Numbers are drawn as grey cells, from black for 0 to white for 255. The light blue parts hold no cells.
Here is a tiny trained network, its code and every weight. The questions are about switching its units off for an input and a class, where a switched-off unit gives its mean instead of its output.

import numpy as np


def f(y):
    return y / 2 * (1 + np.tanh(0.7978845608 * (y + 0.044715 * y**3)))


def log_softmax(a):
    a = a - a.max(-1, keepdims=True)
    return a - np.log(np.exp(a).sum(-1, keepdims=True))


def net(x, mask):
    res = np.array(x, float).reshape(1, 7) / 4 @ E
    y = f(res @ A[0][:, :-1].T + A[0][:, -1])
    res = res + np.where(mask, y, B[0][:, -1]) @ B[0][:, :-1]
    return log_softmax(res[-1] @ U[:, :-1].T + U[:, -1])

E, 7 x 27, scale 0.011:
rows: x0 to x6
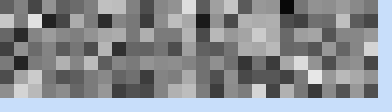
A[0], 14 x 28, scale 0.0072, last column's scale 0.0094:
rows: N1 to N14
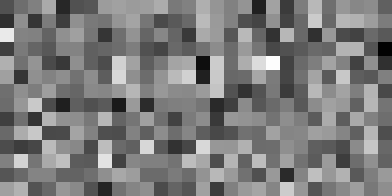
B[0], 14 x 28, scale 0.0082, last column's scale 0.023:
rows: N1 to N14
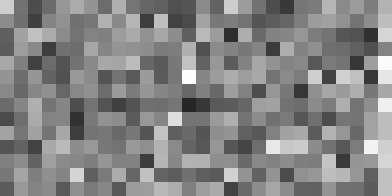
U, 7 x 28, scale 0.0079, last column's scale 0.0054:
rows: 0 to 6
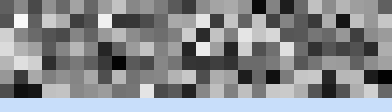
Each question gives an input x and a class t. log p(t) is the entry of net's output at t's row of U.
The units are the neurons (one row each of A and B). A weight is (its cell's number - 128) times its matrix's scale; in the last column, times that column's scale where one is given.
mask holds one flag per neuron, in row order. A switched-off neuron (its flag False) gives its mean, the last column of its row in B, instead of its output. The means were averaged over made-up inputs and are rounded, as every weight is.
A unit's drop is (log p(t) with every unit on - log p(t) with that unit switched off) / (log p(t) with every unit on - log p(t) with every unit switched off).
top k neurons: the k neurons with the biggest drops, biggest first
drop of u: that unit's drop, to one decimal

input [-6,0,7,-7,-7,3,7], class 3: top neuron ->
N8
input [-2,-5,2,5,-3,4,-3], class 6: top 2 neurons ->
N11; N9
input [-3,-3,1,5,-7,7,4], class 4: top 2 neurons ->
N8; N10
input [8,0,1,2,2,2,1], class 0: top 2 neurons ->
N13; N2
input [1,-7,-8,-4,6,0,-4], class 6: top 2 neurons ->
N11; N6
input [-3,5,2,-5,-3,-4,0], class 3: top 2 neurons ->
N3; N13
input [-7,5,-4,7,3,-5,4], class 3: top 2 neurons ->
N3; N14
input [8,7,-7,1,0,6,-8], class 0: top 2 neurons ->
N2; N13
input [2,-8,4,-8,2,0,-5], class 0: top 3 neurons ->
N13; N2; N1
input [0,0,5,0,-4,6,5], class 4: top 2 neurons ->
N8; N9
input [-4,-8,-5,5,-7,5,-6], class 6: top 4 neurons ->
N11; N9; N6; N8
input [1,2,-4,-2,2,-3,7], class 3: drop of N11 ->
0.0
